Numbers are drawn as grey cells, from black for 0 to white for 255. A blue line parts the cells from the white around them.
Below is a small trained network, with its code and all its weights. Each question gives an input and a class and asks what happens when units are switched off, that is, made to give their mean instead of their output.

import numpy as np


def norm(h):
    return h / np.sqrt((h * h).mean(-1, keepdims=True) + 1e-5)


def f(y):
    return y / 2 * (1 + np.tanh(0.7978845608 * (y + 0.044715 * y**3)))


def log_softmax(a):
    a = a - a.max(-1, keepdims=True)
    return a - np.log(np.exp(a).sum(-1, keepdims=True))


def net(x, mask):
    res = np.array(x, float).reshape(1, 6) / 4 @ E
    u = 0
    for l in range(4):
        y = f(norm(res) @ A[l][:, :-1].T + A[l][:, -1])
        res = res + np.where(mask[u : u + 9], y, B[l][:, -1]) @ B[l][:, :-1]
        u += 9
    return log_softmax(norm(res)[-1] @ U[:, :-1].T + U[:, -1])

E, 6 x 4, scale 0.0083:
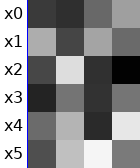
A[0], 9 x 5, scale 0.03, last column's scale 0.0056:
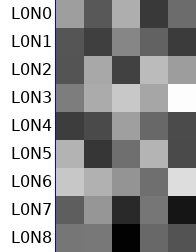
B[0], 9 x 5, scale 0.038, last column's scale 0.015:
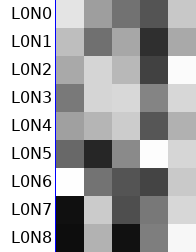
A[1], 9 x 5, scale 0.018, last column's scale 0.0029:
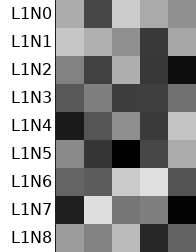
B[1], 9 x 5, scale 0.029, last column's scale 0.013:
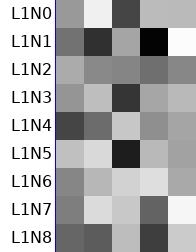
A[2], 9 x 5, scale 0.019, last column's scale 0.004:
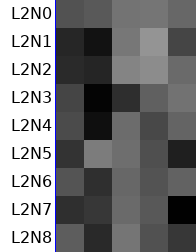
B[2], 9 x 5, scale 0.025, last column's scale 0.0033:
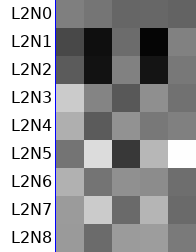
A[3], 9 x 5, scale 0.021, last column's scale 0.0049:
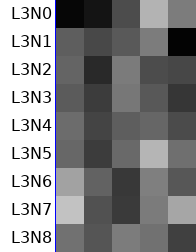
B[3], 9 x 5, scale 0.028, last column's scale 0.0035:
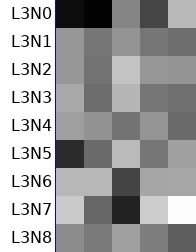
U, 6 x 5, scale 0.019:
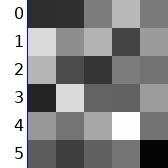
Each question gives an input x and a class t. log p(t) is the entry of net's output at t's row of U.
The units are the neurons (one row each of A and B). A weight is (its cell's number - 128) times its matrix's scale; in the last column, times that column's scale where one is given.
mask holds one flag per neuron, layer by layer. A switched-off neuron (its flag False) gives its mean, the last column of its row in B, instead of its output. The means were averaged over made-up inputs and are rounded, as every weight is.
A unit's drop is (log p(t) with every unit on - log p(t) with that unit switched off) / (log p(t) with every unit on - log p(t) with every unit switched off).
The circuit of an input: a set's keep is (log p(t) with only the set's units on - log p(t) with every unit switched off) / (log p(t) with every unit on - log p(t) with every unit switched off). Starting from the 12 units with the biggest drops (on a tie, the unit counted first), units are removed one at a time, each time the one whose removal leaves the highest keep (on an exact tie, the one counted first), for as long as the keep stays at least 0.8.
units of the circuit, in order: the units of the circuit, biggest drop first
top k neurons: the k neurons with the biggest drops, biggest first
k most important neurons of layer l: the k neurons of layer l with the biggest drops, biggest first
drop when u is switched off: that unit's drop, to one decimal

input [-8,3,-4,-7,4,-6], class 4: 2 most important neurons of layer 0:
[L0N5, L0N2]
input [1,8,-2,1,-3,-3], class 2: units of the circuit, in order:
[L0N0, L0N5, L0N2]
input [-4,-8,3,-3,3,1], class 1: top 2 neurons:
[L0N6, L0N8]
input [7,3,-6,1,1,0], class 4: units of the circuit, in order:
[L0N5]
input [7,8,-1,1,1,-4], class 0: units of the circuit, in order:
[L0N5, L0N2]
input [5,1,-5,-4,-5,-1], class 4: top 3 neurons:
[L0N5, L0N2, L0N6]
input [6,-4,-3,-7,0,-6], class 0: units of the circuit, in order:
[L0N5, L3N0]
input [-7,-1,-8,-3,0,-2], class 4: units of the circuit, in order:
[L0N5, L0N2]
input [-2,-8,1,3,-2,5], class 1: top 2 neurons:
[L0N8, L0N7]
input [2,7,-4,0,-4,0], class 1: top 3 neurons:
[L0N0, L0N1, L0N4]
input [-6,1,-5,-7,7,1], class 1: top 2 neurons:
[L0N6, L0N3]
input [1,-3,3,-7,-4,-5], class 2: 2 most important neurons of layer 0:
[L0N2, L0N3]
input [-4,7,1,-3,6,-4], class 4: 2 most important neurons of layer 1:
[L1N1, L1N5]
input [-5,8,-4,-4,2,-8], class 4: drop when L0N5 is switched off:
0.4
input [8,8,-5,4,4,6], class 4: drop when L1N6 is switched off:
0.1
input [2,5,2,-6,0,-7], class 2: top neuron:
[L0N3]
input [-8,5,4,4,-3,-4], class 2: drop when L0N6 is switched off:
0.3
